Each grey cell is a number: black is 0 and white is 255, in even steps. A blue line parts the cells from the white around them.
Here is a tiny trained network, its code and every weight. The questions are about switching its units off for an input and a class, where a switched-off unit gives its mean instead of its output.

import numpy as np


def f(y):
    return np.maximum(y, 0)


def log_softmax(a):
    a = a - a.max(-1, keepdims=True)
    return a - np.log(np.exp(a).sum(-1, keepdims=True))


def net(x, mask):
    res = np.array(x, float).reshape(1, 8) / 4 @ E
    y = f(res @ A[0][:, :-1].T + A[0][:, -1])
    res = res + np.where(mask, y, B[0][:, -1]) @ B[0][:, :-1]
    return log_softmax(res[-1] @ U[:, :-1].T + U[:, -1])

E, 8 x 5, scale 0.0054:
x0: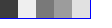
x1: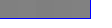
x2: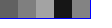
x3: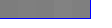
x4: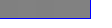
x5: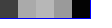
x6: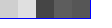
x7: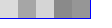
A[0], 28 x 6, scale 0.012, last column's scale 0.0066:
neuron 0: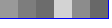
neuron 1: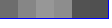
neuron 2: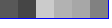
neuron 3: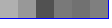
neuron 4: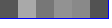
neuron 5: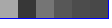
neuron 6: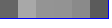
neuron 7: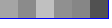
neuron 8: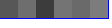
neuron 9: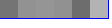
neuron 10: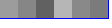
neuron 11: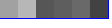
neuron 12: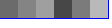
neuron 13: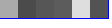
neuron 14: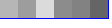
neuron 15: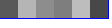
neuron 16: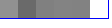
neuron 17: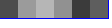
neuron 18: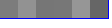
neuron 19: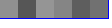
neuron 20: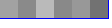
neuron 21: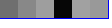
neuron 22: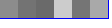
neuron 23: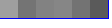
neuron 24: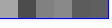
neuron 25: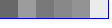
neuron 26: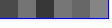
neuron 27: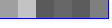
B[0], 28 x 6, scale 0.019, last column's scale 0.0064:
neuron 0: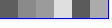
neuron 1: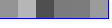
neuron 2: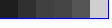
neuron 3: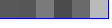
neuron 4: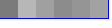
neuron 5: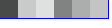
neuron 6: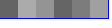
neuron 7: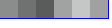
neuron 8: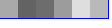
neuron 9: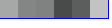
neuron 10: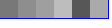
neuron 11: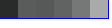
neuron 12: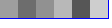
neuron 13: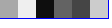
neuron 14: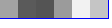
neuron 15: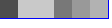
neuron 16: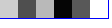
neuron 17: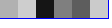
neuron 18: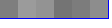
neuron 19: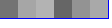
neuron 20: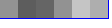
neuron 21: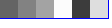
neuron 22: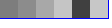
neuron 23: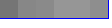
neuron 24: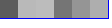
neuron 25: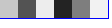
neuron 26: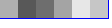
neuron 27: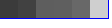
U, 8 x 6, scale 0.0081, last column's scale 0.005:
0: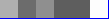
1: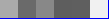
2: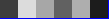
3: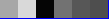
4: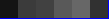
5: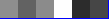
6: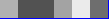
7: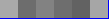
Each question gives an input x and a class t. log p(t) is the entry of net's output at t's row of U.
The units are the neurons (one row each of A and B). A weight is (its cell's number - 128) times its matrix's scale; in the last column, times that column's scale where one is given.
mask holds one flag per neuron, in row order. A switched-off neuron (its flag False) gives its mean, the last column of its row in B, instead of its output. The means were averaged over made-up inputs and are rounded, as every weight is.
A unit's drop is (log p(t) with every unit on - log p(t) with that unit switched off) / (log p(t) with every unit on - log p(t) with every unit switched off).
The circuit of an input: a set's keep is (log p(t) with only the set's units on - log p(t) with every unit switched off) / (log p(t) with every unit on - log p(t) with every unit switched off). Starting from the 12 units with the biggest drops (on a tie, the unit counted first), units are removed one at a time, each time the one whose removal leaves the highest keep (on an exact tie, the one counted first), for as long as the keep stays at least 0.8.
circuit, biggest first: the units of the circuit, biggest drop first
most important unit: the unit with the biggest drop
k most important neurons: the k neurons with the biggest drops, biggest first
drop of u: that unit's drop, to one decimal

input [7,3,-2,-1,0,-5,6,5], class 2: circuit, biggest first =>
neuron 15
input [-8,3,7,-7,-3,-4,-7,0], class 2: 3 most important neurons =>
neuron 5; neuron 24; neuron 19
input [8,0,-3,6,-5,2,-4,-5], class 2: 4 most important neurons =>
neuron 15; neuron 4; neuron 16; neuron 6
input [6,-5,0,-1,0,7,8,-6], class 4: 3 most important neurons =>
neuron 27; neuron 11; neuron 13
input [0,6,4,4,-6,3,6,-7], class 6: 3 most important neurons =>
neuron 26; neuron 8; neuron 2
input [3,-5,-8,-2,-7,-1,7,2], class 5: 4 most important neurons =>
neuron 0; neuron 10; neuron 22; neuron 2
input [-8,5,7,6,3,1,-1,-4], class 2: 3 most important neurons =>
neuron 5; neuron 24; neuron 19
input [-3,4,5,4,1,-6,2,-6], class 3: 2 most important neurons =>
neuron 13; neuron 25
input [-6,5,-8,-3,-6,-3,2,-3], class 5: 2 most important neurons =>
neuron 22; neuron 0
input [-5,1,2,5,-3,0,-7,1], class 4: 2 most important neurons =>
neuron 2; neuron 25
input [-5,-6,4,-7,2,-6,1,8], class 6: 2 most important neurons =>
neuron 14; neuron 20
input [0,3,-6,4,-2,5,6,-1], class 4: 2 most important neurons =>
neuron 27; neuron 11
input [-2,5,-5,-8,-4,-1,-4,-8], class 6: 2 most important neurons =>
neuron 26; neuron 8
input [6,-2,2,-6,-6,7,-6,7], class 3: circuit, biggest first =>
neuron 17
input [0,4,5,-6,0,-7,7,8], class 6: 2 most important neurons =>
neuron 14; neuron 20
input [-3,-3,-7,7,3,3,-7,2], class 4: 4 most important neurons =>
neuron 2; neuron 21; neuron 12; neuron 25
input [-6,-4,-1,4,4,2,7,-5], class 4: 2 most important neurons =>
neuron 27; neuron 11
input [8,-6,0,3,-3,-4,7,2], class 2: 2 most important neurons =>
neuron 15; neuron 2
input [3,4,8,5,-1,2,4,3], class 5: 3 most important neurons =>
neuron 21; neuron 12; neuron 16
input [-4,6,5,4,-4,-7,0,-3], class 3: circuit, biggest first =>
neuron 13
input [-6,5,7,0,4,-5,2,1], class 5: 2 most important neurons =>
neuron 21; neuron 25
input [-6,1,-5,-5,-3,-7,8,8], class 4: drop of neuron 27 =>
0.4
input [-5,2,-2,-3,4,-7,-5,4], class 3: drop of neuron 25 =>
0.3
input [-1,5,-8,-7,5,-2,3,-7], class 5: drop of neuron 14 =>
0.2
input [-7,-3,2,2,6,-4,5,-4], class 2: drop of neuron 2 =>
0.1
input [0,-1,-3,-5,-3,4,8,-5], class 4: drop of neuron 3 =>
0.1
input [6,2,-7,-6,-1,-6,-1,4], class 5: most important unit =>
neuron 0
